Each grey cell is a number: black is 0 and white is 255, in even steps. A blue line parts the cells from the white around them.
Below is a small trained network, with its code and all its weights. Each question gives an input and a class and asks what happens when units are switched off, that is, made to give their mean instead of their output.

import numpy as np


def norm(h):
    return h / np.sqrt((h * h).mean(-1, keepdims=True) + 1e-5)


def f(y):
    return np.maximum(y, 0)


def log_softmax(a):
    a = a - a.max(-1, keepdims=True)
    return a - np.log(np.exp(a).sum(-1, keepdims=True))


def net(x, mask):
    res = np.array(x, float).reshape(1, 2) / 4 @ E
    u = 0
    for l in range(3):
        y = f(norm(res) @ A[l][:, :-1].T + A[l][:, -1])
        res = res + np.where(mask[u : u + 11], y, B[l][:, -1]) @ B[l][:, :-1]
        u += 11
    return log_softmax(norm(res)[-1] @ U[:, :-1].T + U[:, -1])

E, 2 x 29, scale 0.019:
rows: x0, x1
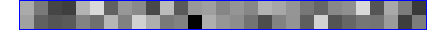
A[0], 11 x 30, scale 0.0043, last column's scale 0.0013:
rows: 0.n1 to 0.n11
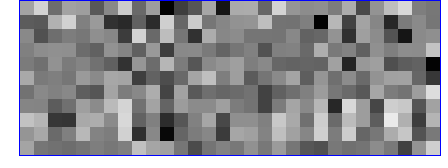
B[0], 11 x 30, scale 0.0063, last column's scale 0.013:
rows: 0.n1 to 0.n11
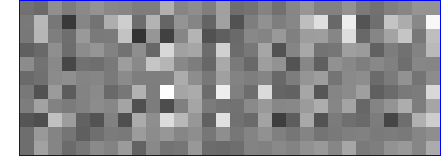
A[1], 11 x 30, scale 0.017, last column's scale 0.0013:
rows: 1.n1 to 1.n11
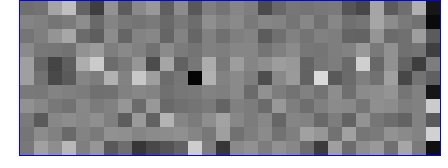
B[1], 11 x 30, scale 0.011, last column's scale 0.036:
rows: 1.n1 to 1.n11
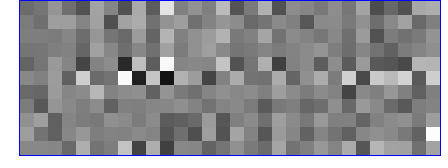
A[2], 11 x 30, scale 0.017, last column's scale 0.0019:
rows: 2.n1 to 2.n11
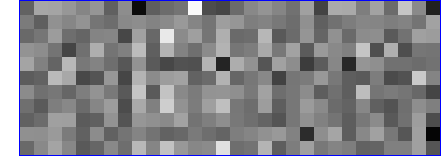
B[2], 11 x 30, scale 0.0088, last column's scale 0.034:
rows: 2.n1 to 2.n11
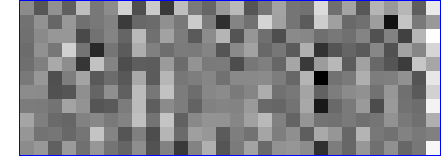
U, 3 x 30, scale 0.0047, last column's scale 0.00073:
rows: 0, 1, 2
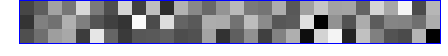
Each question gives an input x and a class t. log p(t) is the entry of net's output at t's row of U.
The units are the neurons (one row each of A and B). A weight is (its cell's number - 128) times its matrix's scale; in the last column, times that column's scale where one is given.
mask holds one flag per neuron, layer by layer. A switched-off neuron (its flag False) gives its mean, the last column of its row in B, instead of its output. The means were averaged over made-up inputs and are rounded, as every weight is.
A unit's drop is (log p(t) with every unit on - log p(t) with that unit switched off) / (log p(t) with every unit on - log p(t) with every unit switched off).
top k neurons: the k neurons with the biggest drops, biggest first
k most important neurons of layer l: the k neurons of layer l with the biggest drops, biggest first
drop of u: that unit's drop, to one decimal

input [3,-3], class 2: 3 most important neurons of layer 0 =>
(0.n2, 0.n7, 0.n3)
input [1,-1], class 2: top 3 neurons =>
(1.n6, 1.n10, 2.n5)
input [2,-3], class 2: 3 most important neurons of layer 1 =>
(1.n6, 1.n10, 1.n5)
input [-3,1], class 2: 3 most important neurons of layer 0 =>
(0.n7, 0.n9, 0.n4)
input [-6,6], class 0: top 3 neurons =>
(1.n6, 0.n9, 1.n5)
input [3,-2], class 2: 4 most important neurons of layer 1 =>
(1.n6, 1.n5, 1.n1, 1.n10)
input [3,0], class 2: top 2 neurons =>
(0.n9, 1.n6)
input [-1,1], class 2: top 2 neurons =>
(1.n6, 1.n5)
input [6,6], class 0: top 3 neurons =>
(1.n6, 0.n7, 1.n1)
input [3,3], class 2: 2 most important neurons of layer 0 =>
(0.n9, 0.n3)
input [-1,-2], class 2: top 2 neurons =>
(1.n6, 1.n10)
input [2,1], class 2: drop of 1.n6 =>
0.7
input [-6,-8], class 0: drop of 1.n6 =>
0.0
